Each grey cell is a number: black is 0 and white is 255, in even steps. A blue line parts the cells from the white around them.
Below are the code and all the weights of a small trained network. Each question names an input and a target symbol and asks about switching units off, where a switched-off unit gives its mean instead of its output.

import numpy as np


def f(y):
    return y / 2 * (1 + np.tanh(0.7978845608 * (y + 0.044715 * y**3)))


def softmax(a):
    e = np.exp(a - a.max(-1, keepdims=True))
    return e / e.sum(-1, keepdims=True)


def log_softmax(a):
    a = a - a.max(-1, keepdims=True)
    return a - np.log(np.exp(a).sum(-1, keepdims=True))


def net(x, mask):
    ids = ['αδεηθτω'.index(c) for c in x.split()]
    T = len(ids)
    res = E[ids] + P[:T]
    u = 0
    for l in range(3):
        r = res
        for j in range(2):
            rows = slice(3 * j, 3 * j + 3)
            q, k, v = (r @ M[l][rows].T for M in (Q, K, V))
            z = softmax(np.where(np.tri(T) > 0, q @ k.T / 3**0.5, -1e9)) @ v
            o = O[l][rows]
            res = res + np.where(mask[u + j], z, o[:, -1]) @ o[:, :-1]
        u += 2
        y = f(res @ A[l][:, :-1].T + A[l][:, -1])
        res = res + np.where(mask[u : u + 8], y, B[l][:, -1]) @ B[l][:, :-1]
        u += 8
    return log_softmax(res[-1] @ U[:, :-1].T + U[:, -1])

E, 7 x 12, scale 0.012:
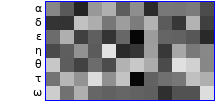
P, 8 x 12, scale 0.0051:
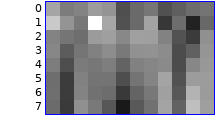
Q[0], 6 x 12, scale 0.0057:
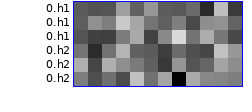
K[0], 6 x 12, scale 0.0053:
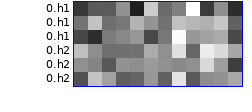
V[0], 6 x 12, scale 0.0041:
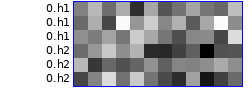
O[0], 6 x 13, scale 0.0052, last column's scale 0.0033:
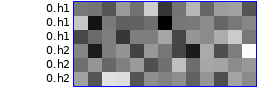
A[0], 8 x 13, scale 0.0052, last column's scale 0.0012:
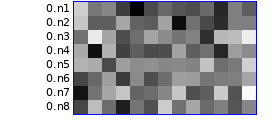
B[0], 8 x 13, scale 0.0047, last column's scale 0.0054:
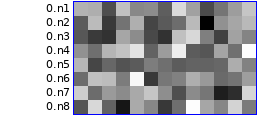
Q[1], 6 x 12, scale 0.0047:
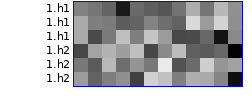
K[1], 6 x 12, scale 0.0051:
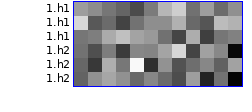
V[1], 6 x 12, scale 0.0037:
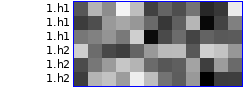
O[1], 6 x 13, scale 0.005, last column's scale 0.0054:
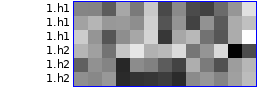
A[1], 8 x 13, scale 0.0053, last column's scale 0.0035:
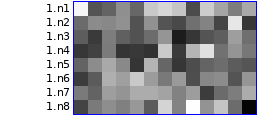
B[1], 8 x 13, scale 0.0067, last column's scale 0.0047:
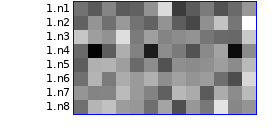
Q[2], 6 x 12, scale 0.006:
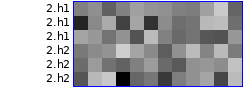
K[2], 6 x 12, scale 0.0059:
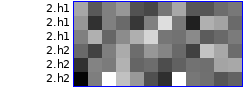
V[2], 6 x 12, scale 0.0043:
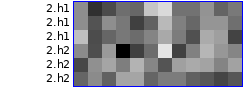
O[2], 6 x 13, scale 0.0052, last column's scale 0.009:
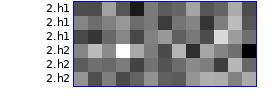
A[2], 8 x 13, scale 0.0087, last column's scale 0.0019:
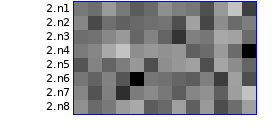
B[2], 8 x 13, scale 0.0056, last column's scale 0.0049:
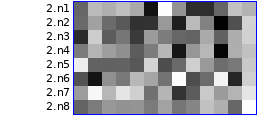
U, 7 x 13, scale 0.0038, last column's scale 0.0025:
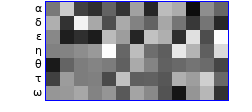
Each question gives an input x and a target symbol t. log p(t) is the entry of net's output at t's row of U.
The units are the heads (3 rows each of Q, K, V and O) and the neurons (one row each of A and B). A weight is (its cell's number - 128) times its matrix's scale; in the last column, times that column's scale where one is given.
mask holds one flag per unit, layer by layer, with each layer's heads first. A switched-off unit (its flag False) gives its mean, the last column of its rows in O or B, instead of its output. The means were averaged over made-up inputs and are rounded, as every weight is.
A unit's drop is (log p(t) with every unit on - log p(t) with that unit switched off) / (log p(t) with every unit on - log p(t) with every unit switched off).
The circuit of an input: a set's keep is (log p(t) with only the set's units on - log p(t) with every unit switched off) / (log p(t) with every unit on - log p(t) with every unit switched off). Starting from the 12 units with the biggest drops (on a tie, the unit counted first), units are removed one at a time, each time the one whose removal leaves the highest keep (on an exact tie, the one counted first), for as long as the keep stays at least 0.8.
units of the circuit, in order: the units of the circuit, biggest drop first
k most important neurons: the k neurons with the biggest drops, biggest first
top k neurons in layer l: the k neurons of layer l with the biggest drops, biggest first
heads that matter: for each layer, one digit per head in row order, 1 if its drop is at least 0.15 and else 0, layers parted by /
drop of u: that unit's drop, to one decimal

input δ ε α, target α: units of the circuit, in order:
0.n2, 2.n2, 1.h2
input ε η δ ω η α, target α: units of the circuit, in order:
2.n2, 2.n6, 0.n4
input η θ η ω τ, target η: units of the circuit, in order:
1.h2, 2.h2, 1.n1, 2.h1
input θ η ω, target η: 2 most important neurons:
1.n1, 2.n8
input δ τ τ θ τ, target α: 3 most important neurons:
0.n4, 2.n2, 1.n3
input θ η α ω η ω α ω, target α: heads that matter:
11 / 10 / 11
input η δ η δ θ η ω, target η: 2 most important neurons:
0.n3, 1.n1
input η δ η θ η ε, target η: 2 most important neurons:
0.n6, 1.n1
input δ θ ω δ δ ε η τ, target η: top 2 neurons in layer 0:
0.n3, 0.n7
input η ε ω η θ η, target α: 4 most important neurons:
0.n4, 0.n1, 2.n2, 1.n1
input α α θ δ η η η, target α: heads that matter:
11 / 00 / 11
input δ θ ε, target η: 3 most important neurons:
1.n1, 2.n8, 0.n6
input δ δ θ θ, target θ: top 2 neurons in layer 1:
1.n4, 1.n1
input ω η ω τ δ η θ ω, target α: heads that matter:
11 / 10 / 01
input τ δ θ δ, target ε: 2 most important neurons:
0.n4, 0.n1
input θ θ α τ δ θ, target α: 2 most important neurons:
2.n2, 1.n8
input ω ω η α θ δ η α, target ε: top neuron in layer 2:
2.n7
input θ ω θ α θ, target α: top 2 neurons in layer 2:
2.n2, 2.n5
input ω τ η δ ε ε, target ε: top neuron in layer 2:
2.n6
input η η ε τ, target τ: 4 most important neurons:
2.n3, 1.n2, 0.n4, 1.n5
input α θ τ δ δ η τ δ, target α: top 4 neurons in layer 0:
0.n4, 0.n1, 0.n7, 0.n2
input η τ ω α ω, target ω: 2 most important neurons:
2.n1, 0.n2
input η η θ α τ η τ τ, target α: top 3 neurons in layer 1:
1.n3, 1.n6, 1.n7
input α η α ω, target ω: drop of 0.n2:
0.1
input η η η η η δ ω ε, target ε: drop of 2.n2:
-0.1
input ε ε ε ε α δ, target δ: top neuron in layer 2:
2.n4
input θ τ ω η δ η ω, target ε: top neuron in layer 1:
1.n3
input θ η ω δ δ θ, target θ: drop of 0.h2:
0.8
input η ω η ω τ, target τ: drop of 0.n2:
0.1
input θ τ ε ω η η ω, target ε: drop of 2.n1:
0.0
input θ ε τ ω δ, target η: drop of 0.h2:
0.3
